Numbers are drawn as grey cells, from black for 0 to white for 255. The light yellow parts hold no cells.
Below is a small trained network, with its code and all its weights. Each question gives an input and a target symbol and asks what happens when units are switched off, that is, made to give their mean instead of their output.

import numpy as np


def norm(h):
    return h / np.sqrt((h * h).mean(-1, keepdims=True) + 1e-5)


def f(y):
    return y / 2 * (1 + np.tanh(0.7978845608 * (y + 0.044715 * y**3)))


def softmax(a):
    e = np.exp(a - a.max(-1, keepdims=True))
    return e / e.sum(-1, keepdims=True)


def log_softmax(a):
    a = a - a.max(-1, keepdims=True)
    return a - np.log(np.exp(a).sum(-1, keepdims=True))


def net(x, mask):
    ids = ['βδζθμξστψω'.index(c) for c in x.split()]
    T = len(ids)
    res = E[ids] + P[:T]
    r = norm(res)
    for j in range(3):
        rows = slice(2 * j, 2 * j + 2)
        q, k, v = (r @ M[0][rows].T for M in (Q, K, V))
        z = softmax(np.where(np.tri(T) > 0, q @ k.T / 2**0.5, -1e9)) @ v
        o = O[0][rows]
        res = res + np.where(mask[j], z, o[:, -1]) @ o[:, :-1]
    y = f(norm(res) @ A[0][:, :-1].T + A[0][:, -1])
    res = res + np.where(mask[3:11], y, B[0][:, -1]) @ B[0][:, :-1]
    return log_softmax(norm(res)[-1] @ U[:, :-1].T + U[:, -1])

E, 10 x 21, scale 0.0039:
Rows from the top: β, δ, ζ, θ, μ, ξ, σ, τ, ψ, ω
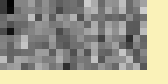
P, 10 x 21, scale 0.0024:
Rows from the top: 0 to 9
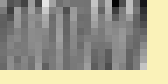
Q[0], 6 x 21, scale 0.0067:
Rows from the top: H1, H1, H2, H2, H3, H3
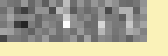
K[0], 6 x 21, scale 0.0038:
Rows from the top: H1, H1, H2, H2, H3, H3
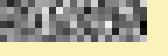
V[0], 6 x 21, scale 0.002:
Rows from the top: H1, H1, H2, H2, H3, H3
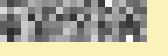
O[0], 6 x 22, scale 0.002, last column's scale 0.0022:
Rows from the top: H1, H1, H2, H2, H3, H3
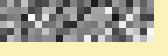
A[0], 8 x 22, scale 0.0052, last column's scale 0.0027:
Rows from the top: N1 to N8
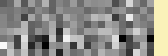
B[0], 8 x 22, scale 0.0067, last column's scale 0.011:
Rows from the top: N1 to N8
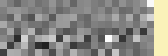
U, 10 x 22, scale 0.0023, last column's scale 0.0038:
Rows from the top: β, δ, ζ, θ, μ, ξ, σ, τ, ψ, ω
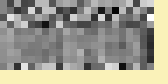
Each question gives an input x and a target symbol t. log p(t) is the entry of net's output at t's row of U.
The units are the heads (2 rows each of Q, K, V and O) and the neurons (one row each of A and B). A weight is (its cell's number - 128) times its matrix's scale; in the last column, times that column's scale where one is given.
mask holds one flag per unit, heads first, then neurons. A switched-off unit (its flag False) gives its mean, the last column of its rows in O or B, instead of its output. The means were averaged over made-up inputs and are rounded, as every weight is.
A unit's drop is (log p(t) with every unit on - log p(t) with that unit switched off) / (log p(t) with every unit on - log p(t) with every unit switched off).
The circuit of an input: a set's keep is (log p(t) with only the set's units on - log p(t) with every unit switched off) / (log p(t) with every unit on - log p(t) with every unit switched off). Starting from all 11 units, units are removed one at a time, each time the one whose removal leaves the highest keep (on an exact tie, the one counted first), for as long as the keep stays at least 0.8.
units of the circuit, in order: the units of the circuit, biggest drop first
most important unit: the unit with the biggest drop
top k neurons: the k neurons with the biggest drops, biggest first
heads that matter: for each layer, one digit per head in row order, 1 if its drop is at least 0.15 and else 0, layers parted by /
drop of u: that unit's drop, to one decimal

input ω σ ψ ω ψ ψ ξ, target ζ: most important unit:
N8
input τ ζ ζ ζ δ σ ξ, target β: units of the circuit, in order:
H2, N5
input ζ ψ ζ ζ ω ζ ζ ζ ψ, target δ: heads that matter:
011
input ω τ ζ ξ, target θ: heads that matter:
110
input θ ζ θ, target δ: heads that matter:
100
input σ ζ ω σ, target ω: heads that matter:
010
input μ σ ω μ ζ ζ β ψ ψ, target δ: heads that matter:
111
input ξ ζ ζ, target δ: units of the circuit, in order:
H2, N3
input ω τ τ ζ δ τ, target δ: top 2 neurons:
N3, N2
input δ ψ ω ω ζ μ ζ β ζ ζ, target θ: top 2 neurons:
N7, N1
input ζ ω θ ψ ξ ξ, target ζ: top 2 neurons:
N8, N3
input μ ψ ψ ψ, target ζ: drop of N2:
0.0
